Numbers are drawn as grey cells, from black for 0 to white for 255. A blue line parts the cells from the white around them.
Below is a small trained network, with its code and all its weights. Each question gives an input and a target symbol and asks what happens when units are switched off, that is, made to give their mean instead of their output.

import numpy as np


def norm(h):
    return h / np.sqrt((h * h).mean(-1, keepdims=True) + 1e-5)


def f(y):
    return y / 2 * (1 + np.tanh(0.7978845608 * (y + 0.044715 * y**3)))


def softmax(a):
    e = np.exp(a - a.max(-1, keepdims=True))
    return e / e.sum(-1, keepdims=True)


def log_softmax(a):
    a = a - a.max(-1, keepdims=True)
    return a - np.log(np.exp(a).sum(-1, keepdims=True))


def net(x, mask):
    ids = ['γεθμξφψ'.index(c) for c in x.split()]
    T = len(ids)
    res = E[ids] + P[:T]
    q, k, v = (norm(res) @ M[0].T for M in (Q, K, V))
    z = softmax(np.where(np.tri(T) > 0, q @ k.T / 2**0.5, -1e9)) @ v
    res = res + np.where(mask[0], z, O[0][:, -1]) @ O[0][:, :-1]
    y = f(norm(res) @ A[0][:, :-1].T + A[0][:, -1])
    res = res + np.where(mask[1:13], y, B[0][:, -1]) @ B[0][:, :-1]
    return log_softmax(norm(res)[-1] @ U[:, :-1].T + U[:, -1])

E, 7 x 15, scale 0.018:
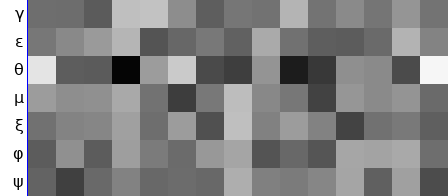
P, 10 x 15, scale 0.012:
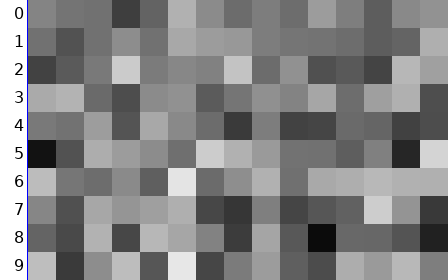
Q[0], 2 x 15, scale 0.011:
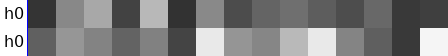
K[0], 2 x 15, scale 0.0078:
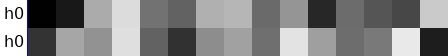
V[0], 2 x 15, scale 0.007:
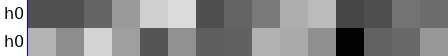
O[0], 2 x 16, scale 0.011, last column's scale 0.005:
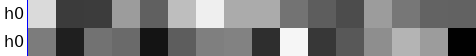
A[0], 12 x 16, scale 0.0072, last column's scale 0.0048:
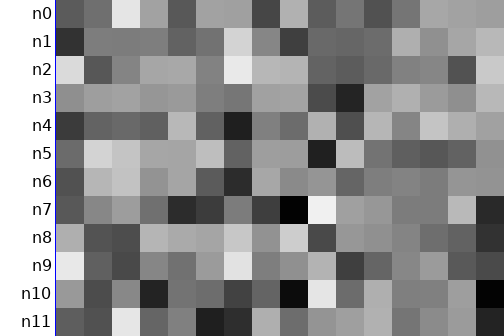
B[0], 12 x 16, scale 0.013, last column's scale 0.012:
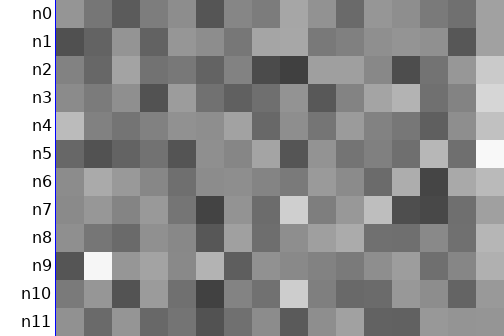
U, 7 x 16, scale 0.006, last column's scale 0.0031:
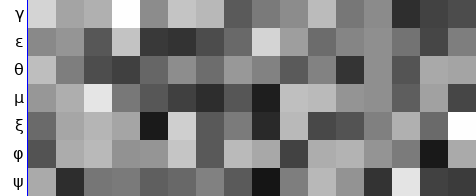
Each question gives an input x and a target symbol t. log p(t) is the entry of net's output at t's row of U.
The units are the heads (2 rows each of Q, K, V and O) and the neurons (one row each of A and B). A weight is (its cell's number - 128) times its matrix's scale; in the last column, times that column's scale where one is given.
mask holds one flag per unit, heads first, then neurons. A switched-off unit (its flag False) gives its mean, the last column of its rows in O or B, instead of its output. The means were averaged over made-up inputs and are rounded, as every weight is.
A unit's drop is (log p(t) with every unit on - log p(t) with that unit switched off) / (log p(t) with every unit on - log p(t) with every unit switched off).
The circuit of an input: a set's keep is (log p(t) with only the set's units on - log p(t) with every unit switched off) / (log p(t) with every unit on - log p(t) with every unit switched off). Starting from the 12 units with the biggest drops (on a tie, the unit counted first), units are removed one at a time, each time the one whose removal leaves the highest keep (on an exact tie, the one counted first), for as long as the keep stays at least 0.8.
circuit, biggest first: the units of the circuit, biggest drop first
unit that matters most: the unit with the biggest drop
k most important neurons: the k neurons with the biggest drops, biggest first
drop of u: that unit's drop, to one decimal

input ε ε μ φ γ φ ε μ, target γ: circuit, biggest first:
[h0, n9, n2]
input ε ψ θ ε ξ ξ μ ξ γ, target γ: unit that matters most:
n5
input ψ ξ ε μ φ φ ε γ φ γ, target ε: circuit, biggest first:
[h0, n10]
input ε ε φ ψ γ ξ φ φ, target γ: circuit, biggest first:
[h0, n9, n2]
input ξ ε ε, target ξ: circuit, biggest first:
[h0, n9]
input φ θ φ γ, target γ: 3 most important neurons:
[n5, n4, n3]
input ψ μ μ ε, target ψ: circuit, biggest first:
[h0, n5, n2]
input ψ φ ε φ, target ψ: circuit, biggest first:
[h0, n5, n2, n9]
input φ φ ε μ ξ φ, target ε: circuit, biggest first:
[h0, n7]
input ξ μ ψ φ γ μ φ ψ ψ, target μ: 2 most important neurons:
[n6, n11]
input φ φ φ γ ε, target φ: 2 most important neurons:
[n5, n2]
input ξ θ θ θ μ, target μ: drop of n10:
0.0
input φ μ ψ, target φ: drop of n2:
0.1
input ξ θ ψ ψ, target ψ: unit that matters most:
n9
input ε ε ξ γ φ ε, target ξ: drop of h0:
1.0
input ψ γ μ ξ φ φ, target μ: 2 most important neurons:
[n11, n6]
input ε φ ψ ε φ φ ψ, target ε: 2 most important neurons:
[n10, n7]
